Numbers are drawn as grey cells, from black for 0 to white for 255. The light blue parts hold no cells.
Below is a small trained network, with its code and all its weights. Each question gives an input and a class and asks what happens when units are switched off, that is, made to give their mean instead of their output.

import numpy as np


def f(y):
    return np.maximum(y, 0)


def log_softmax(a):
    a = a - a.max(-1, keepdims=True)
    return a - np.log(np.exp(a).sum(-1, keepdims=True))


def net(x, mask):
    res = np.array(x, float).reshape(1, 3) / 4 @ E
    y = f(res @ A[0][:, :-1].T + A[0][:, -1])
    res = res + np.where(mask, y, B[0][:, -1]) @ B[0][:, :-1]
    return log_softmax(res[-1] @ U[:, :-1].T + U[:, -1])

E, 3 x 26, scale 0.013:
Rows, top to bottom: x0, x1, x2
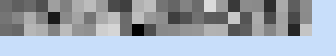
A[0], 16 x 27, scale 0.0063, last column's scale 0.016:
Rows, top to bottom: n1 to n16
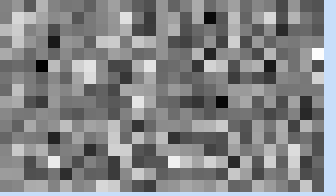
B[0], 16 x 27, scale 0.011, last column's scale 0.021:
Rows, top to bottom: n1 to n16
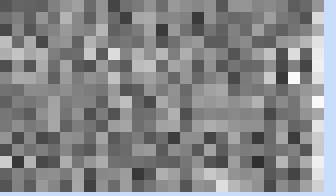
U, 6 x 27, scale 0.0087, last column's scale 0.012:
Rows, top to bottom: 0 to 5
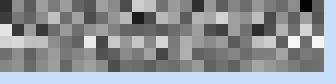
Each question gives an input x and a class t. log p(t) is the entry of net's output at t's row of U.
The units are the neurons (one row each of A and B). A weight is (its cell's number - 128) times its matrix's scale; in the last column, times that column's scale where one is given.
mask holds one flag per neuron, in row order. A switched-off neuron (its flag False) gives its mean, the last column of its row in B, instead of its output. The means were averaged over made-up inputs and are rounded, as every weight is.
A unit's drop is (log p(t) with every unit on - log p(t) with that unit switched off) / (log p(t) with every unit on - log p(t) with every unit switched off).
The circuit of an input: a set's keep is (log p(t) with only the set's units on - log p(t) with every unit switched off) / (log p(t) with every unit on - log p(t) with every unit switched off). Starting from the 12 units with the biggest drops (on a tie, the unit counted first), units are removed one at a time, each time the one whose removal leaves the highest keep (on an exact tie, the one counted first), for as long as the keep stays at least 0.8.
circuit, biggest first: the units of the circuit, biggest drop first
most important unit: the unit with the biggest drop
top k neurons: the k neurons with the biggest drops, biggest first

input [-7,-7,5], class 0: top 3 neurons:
[n2; n13; n4]
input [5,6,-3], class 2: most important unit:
n4
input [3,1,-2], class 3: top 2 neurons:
[n2; n13]
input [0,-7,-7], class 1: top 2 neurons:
[n15; n9]
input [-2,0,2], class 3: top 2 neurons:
[n6; n15]
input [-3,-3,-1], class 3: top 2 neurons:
[n6; n12]
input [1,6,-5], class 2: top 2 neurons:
[n4; n12]
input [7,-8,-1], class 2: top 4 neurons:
[n14; n2; n5; n13]
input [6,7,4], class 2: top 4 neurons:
[n4; n12; n2; n5]
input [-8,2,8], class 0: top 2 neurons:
[n2; n13]
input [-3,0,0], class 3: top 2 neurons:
[n6; n5]
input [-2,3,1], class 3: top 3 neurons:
[n14; n5; n6]
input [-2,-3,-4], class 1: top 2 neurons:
[n7; n15]
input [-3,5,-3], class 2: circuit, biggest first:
[n4]
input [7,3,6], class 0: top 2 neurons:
[n6; n9]
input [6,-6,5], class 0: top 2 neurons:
[n6; n4]
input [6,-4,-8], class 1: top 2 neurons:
[n9; n15]
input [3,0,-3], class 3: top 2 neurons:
[n2; n13]
